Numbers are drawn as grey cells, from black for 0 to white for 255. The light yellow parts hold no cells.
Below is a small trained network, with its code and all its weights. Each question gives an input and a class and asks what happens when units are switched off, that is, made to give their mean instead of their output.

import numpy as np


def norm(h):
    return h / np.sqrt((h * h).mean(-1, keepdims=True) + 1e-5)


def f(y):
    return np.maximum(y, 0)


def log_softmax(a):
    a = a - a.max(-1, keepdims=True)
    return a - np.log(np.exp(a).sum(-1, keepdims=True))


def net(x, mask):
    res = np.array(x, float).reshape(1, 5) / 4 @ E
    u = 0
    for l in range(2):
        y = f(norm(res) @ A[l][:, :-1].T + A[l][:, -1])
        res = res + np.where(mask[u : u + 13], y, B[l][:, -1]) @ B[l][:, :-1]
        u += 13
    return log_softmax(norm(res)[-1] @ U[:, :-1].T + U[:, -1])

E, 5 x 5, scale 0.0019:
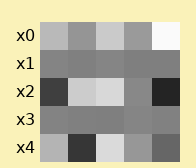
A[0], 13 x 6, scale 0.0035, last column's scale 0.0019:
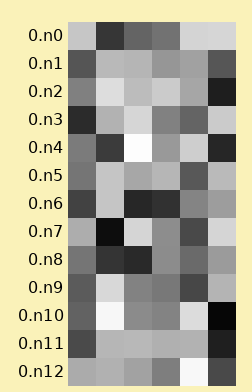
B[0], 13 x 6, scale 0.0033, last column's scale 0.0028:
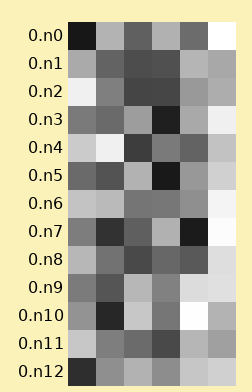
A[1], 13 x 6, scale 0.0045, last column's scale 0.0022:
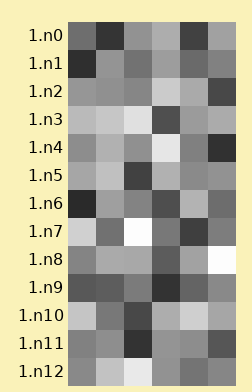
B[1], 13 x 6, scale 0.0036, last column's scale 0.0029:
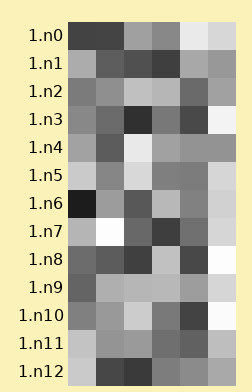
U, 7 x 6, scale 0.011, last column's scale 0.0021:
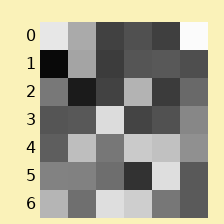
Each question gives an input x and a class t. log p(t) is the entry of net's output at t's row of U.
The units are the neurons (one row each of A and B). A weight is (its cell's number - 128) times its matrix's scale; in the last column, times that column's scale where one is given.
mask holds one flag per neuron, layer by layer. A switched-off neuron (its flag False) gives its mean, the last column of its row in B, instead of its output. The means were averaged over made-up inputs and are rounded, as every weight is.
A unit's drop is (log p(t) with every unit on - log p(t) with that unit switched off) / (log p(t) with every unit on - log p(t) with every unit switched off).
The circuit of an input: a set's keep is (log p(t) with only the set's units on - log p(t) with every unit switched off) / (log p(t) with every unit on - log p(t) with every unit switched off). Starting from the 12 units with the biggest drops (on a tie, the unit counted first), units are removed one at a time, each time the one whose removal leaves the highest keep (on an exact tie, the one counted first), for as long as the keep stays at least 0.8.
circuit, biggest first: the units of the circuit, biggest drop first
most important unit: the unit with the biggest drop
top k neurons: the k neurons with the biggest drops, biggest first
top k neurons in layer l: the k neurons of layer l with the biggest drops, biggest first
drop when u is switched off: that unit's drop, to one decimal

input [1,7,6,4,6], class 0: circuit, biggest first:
(1.n7)
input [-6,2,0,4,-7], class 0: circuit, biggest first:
(0.n6 0.n0)
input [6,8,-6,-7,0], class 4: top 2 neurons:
(0.n12 0.n0)
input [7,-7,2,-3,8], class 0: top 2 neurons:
(1.n7 0.n4)
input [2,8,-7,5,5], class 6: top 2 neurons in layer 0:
(0.n4 0.n0)
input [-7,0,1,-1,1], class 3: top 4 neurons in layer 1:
(1.n8 1.n3 1.n6 1.n9)
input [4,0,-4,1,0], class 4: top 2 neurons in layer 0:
(0.n12 0.n0)
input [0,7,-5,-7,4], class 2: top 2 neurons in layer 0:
(0.n7 0.n6)
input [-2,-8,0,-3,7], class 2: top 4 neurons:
(0.n7 1.n0 1.n10 1.n5)
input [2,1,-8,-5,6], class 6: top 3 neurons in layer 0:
(0.n4 0.n0 0.n5)
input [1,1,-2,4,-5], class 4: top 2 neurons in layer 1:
(1.n6 1.n7)
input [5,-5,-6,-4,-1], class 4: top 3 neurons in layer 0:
(0.n12 0.n0 0.n7)
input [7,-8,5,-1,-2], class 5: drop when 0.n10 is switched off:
0.1
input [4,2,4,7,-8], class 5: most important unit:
0.n10
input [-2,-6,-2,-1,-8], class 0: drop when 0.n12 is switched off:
0.1
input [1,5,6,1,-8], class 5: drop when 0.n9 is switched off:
0.3
